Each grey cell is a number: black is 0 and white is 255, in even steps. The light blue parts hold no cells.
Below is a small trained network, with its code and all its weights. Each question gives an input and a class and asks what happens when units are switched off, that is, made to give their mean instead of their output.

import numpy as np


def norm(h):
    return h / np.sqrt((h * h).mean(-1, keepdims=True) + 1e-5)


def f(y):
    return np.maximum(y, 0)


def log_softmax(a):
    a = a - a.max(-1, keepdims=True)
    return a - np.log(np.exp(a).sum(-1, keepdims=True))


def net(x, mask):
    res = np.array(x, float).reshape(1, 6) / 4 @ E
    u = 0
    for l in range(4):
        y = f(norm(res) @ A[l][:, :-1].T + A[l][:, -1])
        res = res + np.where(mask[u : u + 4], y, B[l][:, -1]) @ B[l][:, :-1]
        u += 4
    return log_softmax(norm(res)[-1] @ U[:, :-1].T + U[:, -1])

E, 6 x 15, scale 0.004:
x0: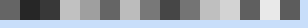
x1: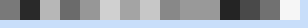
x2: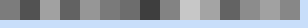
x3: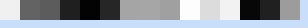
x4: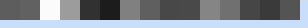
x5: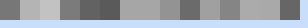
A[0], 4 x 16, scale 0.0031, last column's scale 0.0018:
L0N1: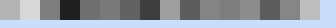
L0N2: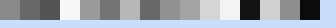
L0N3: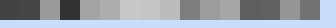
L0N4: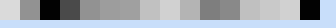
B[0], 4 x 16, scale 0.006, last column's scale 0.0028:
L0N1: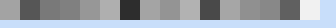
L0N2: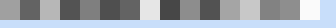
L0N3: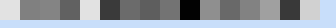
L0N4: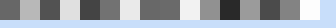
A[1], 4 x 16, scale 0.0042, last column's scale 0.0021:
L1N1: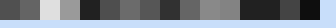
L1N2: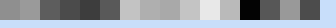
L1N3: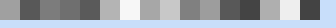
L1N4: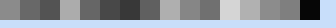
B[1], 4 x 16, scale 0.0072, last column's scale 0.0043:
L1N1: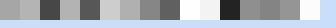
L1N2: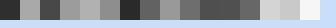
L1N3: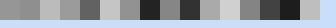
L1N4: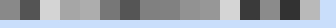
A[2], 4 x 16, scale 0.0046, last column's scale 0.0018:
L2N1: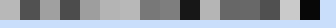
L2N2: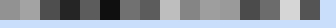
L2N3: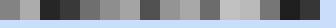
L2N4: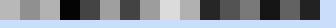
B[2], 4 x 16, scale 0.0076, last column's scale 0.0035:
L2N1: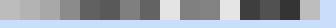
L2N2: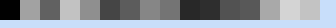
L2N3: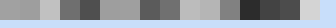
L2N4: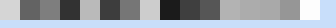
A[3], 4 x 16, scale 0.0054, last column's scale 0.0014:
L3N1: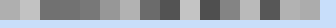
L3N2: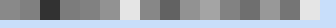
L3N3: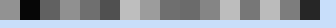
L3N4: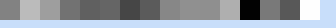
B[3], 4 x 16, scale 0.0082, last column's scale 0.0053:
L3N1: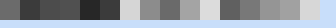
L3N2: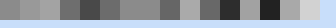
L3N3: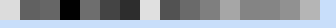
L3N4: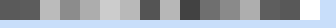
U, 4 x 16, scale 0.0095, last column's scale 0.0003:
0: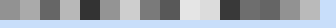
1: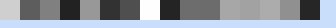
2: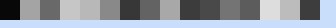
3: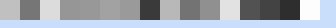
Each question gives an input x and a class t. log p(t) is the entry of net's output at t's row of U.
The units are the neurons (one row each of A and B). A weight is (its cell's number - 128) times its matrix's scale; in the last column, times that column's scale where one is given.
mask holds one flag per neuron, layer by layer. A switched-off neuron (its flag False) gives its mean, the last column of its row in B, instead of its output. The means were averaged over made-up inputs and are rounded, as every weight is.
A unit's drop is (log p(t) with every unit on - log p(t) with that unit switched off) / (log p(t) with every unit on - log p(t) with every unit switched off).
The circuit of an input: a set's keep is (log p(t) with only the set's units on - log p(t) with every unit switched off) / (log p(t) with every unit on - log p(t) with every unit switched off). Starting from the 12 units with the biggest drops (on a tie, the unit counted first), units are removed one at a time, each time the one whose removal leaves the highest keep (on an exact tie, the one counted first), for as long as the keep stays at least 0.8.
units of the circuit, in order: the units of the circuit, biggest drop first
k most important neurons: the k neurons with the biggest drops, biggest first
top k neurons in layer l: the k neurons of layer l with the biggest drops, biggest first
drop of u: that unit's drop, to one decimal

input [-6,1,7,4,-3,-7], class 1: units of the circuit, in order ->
L2N4
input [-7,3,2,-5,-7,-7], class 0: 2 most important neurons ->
L0N4, L3N1
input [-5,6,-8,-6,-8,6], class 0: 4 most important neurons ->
L0N4, L1N2, L3N1, L2N2
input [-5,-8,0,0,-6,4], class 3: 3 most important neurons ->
L2N3, L1N1, L1N4
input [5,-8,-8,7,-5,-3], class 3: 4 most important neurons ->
L2N3, L1N4, L3N4, L0N2
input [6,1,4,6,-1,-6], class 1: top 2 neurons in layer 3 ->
L3N3, L3N4
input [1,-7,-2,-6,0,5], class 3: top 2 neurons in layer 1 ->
L1N2, L1N4
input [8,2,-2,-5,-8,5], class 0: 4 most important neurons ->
L0N4, L2N4, L3N2, L1N4
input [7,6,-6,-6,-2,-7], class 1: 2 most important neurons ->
L3N3, L1N2
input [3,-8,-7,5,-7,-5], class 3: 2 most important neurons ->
L1N4, L1N1
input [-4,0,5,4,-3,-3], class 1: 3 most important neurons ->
L0N1, L2N4, L1N1
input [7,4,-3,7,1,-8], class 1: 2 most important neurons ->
L0N2, L3N3
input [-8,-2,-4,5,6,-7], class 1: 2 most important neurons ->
L2N4, L0N1
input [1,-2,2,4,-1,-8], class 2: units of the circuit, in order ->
L1N2
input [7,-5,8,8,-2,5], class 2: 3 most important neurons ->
L1N2, L2N2, L2N4
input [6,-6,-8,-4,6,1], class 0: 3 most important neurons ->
L1N1, L2N4, L0N1
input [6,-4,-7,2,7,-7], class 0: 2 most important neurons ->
L1N1, L2N4
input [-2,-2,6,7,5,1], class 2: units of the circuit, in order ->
L1N2, L2N2
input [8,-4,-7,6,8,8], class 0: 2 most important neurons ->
L1N1, L2N4
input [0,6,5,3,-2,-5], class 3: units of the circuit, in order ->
L1N3
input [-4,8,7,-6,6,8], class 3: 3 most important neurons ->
L1N2, L2N1, L0N4
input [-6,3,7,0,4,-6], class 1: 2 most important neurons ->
L2N4, L0N4
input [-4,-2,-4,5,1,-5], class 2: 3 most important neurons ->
L1N2, L2N2, L0N2
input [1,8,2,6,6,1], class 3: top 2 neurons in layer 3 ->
L3N4, L3N1
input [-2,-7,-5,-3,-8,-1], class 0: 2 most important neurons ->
L0N4, L3N1
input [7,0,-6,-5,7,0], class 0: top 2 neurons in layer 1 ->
L1N1, L1N4
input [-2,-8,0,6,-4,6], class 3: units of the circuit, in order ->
L3N4
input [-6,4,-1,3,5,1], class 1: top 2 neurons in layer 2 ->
L2N4, L2N3
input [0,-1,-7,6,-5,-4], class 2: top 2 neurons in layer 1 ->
L1N2, L1N1
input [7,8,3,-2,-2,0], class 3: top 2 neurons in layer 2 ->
L2N1, L2N4
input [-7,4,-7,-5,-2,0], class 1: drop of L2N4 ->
0.2
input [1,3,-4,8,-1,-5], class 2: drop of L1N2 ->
0.6
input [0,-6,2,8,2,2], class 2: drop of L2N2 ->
0.3
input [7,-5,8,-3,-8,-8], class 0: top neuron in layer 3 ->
L3N2
